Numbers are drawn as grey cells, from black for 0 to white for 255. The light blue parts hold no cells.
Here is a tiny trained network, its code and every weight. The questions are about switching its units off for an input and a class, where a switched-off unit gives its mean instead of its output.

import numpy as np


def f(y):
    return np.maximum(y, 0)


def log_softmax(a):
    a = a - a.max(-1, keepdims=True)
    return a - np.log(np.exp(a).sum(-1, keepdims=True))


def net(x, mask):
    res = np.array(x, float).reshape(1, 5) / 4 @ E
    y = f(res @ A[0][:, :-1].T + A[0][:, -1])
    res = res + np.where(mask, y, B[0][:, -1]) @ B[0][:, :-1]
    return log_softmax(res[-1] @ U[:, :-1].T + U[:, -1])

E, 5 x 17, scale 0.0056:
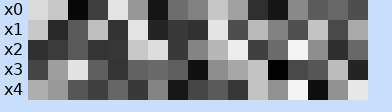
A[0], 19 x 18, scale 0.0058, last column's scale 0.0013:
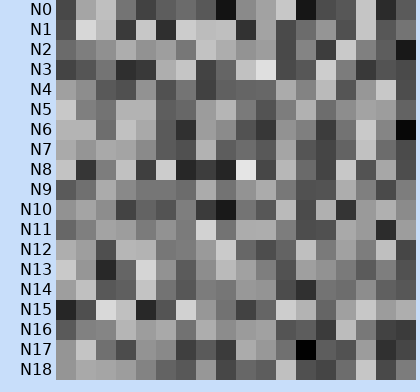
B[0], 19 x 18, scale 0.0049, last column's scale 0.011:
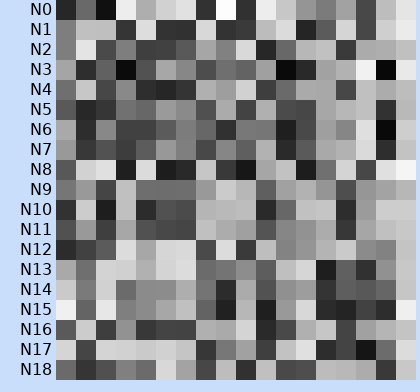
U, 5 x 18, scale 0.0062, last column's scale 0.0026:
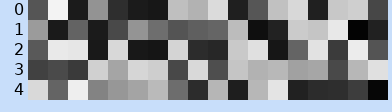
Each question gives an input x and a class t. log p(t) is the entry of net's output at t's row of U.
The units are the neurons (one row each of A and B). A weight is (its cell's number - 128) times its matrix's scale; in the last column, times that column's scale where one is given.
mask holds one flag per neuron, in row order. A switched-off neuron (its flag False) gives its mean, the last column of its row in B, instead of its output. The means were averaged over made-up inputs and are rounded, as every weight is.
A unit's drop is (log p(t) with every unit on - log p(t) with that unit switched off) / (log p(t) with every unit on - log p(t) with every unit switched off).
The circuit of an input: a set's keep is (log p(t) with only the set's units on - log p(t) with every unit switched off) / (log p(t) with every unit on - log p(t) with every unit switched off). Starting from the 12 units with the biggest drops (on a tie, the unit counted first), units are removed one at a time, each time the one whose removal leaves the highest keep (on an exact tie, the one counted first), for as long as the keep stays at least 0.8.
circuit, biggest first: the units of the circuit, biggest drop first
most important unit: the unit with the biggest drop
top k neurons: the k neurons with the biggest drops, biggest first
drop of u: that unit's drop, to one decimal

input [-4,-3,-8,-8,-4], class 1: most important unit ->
N6
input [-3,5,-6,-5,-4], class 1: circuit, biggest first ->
[N6; N5]
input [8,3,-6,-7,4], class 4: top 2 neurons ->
[N13; N0]
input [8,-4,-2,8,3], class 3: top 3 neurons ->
[N0; N15; N18]
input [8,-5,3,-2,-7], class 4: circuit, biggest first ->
[N13; N14]
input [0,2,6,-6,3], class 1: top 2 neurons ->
[N3; N0]
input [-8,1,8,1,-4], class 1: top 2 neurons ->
[N3; N17]
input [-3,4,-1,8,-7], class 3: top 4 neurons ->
[N0; N18; N10; N4]
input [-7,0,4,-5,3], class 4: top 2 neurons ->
[N15; N0]
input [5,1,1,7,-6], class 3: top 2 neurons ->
[N0; N17]
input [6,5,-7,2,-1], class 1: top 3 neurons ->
[N6; N7; N18]
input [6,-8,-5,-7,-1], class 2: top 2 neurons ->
[N1; N0]
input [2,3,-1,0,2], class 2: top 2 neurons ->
[N15; N8]
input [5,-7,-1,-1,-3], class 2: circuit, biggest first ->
[N1]
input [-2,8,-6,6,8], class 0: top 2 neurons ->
[N10; N4]
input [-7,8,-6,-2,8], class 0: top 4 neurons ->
[N10; N4; N1; N17]
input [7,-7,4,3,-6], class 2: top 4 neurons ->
[N1; N15; N10; N4]
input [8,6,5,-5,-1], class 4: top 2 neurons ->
[N13; N1]
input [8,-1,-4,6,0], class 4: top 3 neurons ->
[N17; N14; N12]
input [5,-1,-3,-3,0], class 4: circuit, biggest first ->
[N13]
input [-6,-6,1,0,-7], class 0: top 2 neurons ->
[N8; N2]
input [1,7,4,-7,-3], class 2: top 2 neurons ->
[N8; N0]
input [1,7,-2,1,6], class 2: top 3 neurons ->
[N8; N16; N2]
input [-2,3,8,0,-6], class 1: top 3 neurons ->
[N3; N10; N4]
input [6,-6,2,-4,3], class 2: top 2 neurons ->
[N1; N15]
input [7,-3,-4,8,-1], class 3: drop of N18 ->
0.2
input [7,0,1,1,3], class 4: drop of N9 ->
0.0
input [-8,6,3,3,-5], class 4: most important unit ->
N15
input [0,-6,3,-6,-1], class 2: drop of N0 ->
0.4
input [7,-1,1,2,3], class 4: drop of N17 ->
0.1
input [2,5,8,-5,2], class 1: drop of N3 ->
1.0
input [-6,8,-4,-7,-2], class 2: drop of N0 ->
0.1
